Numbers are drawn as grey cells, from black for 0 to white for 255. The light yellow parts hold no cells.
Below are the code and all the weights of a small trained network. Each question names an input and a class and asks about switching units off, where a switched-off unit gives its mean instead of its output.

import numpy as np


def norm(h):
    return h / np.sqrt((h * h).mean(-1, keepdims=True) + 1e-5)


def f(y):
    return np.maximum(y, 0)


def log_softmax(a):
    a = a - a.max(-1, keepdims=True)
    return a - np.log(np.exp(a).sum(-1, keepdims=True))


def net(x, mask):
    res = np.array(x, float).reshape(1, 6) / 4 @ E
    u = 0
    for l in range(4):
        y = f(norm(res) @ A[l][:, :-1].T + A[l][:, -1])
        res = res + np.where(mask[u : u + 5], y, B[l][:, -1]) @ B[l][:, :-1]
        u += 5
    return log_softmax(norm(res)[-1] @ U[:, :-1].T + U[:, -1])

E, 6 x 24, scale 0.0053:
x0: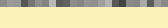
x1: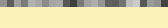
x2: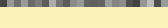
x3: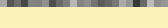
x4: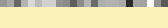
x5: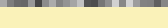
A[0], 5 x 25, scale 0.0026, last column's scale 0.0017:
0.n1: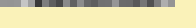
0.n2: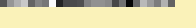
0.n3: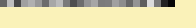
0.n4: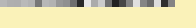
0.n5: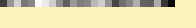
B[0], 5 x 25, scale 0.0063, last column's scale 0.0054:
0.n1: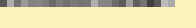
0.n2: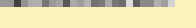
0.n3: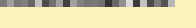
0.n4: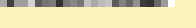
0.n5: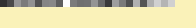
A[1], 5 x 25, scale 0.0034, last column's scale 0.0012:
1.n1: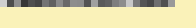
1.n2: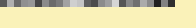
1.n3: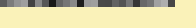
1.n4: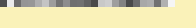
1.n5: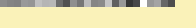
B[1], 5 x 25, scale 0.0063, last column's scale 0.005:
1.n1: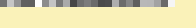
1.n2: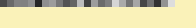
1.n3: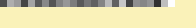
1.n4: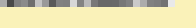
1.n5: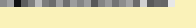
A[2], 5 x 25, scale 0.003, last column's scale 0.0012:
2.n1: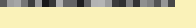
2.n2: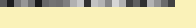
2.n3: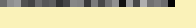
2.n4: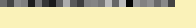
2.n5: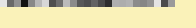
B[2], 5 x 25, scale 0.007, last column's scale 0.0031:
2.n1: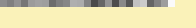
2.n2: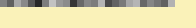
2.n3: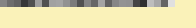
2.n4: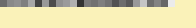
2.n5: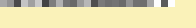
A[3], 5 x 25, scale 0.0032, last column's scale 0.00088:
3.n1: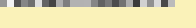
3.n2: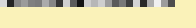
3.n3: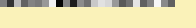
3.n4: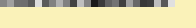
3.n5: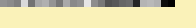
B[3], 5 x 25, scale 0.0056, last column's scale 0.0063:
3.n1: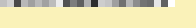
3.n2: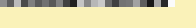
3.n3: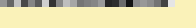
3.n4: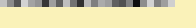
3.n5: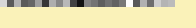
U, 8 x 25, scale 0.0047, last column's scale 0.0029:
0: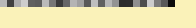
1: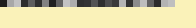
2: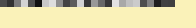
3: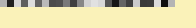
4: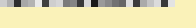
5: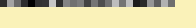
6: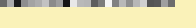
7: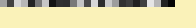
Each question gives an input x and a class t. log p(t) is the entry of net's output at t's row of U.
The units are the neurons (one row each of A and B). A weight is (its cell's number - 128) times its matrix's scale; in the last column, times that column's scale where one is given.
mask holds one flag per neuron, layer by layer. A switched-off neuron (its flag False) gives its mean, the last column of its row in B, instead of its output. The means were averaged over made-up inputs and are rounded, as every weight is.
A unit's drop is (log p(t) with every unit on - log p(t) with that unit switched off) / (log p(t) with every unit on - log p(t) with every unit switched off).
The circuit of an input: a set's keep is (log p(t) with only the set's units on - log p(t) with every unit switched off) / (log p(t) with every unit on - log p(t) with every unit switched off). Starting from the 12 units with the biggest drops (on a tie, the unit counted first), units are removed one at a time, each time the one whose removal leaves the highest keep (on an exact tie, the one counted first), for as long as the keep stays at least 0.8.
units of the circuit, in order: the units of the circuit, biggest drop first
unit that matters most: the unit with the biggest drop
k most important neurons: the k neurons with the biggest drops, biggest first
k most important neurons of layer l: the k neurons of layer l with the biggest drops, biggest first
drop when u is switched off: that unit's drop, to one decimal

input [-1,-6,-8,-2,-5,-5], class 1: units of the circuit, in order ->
[1.n3]
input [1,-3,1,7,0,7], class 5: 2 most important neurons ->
[1.n2; 1.n1]
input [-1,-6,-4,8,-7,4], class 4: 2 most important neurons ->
[1.n1; 2.n5]
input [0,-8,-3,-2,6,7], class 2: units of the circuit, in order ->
[1.n2; 2.n2]
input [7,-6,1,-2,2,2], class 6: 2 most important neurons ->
[1.n2; 1.n1]
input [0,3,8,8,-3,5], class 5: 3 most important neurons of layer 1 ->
[1.n2; 1.n4; 1.n5]
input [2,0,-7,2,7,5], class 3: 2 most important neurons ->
[0.n4; 1.n1]
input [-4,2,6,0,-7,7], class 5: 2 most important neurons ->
[1.n2; 1.n1]
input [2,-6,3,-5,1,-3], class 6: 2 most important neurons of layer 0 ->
[0.n1; 0.n3]
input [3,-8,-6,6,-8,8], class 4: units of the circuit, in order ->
[1.n1; 2.n5]
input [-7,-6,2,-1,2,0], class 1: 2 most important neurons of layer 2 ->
[2.n4; 2.n5]
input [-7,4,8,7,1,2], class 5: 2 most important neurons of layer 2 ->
[2.n2; 2.n1]
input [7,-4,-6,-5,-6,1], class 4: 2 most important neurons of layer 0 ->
[0.n5; 0.n4]
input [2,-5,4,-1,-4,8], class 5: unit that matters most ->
2.n3
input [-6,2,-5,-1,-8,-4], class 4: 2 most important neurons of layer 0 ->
[0.n4; 0.n5]
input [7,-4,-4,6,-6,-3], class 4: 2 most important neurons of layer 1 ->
[1.n1; 1.n2]
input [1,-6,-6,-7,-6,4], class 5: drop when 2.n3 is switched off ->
0.2
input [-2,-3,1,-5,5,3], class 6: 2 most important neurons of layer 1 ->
[1.n2; 1.n1]
